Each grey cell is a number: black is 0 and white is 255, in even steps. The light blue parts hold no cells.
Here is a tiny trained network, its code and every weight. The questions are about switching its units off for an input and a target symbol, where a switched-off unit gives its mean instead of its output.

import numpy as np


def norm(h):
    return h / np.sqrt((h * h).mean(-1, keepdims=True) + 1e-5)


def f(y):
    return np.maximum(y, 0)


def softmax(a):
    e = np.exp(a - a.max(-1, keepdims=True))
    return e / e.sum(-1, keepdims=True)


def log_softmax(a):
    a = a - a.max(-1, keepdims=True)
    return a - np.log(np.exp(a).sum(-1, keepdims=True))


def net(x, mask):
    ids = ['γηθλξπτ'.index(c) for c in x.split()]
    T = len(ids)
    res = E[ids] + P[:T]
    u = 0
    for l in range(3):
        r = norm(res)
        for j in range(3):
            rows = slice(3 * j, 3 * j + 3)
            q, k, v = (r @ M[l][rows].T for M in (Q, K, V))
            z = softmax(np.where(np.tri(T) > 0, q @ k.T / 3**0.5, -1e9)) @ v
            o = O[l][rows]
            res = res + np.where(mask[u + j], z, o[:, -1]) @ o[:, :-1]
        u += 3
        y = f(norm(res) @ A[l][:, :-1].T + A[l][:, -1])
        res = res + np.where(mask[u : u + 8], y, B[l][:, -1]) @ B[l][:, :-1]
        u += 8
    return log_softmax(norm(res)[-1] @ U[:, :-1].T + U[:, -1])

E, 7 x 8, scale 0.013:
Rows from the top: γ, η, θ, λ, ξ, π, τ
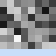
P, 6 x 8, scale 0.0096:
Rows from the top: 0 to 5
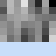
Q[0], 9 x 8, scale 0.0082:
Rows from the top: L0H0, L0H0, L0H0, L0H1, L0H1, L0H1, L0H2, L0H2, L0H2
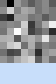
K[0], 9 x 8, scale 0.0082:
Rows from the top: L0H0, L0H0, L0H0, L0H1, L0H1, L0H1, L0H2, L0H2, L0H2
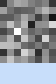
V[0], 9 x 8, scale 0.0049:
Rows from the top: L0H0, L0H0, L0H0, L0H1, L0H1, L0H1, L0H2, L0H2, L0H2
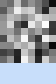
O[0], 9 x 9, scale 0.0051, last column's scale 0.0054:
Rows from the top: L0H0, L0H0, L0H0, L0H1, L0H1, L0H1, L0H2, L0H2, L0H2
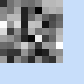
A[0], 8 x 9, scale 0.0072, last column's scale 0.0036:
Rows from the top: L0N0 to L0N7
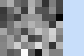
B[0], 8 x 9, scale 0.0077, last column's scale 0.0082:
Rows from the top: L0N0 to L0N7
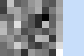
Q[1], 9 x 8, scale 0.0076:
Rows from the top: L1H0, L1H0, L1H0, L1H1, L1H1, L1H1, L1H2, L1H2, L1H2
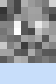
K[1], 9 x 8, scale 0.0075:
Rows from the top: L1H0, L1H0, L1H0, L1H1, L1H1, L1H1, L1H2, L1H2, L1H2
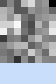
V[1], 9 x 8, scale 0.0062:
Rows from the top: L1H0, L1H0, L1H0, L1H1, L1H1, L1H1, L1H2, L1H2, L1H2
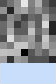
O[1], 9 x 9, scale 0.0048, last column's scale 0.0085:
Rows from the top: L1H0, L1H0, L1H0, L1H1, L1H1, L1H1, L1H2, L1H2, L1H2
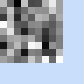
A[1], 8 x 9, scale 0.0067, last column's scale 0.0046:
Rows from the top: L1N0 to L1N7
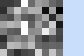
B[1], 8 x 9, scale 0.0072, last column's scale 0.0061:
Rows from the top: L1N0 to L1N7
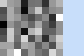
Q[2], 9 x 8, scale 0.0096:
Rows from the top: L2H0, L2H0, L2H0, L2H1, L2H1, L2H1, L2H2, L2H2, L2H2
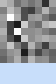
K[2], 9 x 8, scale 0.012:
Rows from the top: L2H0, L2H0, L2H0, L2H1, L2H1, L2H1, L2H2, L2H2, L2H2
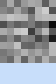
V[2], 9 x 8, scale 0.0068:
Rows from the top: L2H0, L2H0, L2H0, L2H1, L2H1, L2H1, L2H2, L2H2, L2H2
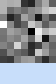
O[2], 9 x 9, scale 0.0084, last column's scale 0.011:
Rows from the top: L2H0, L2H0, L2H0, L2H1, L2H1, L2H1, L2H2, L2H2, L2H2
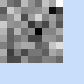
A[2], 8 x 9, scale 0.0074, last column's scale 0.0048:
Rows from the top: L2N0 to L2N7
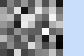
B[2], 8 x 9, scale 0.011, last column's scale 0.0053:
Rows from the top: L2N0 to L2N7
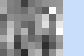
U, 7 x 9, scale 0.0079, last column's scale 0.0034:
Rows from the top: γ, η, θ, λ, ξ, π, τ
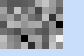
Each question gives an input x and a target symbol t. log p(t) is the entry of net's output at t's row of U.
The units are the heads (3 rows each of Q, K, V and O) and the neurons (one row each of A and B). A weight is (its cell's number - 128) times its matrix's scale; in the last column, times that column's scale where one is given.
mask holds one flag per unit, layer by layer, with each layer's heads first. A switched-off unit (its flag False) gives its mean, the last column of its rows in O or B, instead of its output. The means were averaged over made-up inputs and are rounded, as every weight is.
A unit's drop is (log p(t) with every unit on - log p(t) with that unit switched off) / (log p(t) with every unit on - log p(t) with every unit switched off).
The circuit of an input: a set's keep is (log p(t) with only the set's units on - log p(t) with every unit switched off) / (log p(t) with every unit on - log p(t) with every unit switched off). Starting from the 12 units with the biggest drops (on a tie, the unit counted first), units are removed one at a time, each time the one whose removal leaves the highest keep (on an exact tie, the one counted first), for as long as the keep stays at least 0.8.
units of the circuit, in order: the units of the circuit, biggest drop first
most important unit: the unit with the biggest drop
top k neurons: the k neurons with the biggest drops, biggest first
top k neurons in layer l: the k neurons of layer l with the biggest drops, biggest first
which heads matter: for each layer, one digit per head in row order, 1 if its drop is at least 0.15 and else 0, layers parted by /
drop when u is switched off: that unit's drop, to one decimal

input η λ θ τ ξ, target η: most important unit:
L2H1
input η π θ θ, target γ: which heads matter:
010 / 000 / 000
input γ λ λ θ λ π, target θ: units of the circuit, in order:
L0H2, L2H0
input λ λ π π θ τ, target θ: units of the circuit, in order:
L2H0, L0N5
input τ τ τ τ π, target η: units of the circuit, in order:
L0H1, L2H1
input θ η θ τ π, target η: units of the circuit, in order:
L2H1, L1H1
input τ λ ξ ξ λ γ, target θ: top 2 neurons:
L2N2, L2N3
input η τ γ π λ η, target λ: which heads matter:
001 / 000 / 000
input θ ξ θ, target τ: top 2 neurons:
L1N2, L2N4
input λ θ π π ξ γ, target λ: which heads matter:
111 / 001 / 000
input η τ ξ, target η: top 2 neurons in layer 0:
L0N7, L0N6
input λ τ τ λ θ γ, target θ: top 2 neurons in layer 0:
L0N0, L0N4
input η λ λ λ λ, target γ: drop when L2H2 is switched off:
0.2
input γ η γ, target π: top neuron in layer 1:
L1N6
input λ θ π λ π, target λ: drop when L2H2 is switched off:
0.2
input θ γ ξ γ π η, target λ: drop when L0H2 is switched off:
0.1
